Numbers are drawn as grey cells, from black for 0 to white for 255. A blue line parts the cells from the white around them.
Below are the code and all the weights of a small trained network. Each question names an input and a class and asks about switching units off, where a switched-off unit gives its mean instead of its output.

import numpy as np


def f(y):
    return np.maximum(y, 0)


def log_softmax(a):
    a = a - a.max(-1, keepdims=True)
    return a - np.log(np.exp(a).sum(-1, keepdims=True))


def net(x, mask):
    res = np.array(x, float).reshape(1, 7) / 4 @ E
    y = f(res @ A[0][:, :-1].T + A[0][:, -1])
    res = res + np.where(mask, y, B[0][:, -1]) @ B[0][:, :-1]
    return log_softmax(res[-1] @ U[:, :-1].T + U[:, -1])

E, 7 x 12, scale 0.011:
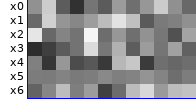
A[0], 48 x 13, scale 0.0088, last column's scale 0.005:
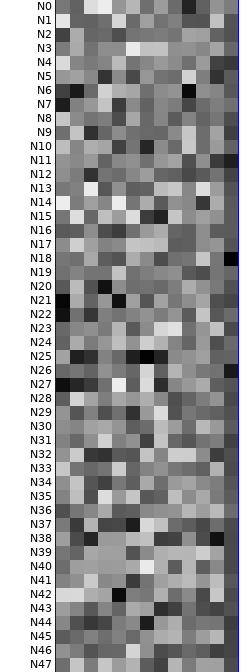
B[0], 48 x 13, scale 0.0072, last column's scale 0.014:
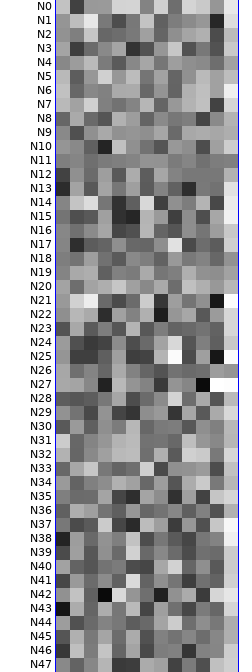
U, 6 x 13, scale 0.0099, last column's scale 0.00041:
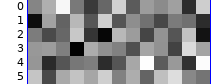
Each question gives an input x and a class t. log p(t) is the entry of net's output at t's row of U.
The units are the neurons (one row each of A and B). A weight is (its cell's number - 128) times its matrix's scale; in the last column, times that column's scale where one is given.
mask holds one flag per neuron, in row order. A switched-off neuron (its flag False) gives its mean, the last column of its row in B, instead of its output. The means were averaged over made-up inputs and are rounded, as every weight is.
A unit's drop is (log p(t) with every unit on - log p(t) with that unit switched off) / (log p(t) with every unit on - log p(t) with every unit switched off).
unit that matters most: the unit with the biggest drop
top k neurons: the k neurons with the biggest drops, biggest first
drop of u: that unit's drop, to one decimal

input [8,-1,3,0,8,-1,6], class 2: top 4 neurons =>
[N37, N29, N0, N6]
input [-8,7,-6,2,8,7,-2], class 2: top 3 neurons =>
[N37, N16, N29]
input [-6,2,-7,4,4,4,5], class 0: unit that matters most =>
N21
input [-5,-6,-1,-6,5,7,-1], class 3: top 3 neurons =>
[N42, N10, N15]
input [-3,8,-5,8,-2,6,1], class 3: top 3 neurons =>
[N27, N22, N25]
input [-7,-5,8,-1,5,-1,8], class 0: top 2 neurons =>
[N1, N14]
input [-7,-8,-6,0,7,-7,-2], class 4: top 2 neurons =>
[N25, N15]
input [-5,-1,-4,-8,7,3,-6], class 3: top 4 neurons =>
[N42, N10, N8, N15]
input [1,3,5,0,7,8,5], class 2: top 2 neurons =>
[N37, N29]
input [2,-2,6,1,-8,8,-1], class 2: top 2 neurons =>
[N15, N35]
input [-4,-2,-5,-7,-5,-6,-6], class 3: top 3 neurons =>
[N42, N10, N13]
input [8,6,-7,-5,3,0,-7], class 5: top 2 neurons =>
[N32, N5]
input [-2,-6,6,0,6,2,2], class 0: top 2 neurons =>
[N1, N14]
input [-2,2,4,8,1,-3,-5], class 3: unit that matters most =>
N27
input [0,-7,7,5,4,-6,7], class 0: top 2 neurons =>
[N1, N14]
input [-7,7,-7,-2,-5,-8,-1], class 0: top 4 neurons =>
[N21, N7, N25, N32]
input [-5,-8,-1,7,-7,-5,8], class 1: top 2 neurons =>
[N39, N13]
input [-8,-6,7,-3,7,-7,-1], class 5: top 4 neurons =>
[N0, N21, N6, N31]
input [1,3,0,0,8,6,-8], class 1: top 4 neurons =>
[N38, N43, N46, N15]
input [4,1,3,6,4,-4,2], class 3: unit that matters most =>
N27
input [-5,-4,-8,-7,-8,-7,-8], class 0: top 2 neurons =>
[N21, N7]
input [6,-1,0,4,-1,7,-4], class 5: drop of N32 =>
0.1
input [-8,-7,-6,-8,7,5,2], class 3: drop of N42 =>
1.0
